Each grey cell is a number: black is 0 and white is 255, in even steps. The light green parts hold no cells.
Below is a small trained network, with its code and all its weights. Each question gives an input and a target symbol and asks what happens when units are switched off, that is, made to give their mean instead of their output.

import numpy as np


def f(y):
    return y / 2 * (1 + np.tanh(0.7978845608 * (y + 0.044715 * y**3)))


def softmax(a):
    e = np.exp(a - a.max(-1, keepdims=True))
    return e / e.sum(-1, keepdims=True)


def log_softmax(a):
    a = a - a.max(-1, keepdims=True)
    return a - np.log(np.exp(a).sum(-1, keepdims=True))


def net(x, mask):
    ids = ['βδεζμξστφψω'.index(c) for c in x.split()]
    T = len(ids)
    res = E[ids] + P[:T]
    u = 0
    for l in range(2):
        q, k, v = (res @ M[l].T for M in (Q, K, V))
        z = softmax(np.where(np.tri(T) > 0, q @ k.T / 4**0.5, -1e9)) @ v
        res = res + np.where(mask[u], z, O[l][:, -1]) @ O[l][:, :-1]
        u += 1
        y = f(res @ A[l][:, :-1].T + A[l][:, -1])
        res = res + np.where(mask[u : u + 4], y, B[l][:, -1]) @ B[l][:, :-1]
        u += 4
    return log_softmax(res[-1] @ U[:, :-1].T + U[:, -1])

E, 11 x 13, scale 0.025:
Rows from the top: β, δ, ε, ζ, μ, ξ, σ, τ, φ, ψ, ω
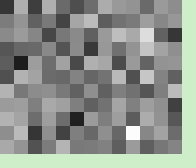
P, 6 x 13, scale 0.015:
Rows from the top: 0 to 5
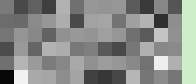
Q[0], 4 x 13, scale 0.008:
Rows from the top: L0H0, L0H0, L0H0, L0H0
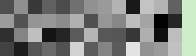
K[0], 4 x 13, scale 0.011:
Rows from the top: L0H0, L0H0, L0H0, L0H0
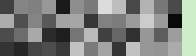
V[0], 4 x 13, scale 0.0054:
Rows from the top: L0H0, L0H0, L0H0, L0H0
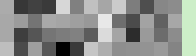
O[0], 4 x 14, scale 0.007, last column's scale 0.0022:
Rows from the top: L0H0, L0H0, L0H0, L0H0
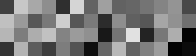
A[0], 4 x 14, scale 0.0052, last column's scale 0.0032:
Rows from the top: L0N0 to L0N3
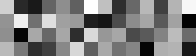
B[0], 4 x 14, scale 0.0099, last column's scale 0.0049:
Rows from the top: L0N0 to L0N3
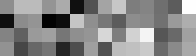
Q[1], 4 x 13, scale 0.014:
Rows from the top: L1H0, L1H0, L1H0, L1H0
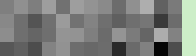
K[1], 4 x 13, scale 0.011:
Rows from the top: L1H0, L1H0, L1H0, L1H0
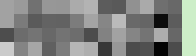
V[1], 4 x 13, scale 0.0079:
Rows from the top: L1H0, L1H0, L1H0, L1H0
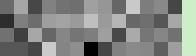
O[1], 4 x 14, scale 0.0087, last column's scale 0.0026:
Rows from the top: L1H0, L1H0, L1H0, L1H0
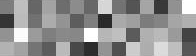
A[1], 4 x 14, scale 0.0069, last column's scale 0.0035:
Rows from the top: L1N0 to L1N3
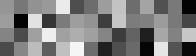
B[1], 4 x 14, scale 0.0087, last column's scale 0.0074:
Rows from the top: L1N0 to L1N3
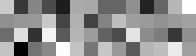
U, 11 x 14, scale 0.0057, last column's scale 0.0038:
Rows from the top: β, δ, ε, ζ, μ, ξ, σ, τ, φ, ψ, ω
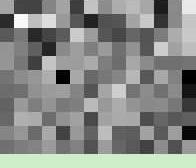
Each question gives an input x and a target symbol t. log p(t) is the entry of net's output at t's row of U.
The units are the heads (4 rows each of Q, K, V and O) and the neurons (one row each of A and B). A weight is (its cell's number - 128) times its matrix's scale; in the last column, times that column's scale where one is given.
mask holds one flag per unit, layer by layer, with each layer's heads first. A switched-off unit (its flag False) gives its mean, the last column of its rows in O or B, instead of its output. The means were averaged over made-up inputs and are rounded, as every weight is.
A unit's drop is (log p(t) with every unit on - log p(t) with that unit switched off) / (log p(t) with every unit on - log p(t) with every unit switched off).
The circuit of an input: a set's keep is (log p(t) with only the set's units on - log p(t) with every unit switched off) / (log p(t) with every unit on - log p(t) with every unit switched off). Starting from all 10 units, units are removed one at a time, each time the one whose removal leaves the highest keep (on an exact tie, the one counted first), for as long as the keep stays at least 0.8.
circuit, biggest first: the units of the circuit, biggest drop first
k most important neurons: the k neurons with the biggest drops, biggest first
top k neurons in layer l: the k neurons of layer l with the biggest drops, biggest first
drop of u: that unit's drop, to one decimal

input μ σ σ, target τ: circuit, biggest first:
[L1H0]
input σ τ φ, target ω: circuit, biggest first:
[L0H0 L1H0]
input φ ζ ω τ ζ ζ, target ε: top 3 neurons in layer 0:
[L0N0 L0N1 L0N2]
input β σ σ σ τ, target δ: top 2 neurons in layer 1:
[L1N3 L1N0]
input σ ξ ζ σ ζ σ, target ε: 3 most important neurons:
[L0N1 L0N0 L1N3]
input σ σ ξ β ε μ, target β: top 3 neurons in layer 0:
[L0N2 L0N0 L0N1]
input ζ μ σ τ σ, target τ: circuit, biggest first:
[L1H0 L0N2]
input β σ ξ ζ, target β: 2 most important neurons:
[L0N0 L1N0]
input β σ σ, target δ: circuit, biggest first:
[L0H0 L1H0]
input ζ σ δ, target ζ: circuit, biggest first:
[L1H0 L0H0]
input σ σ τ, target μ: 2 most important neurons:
[L1N2 L1N3]
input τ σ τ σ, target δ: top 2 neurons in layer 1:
[L1N0 L1N3]
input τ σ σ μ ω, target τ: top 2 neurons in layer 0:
[L0N2 L0N3]
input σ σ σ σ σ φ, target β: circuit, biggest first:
[L0H0]
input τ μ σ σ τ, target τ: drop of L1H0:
1.0
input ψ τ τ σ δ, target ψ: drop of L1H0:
1.1
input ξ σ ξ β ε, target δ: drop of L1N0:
0.0
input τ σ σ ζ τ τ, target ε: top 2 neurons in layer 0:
[L0N1 L0N0]
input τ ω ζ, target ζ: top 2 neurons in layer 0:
[L0N0 L0N2]
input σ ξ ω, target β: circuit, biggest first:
[L0N3]
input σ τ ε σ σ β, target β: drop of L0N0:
0.1
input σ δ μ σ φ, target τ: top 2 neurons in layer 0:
[L0N2 L0N0]
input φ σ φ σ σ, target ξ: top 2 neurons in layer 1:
[L1N1 L1N2]
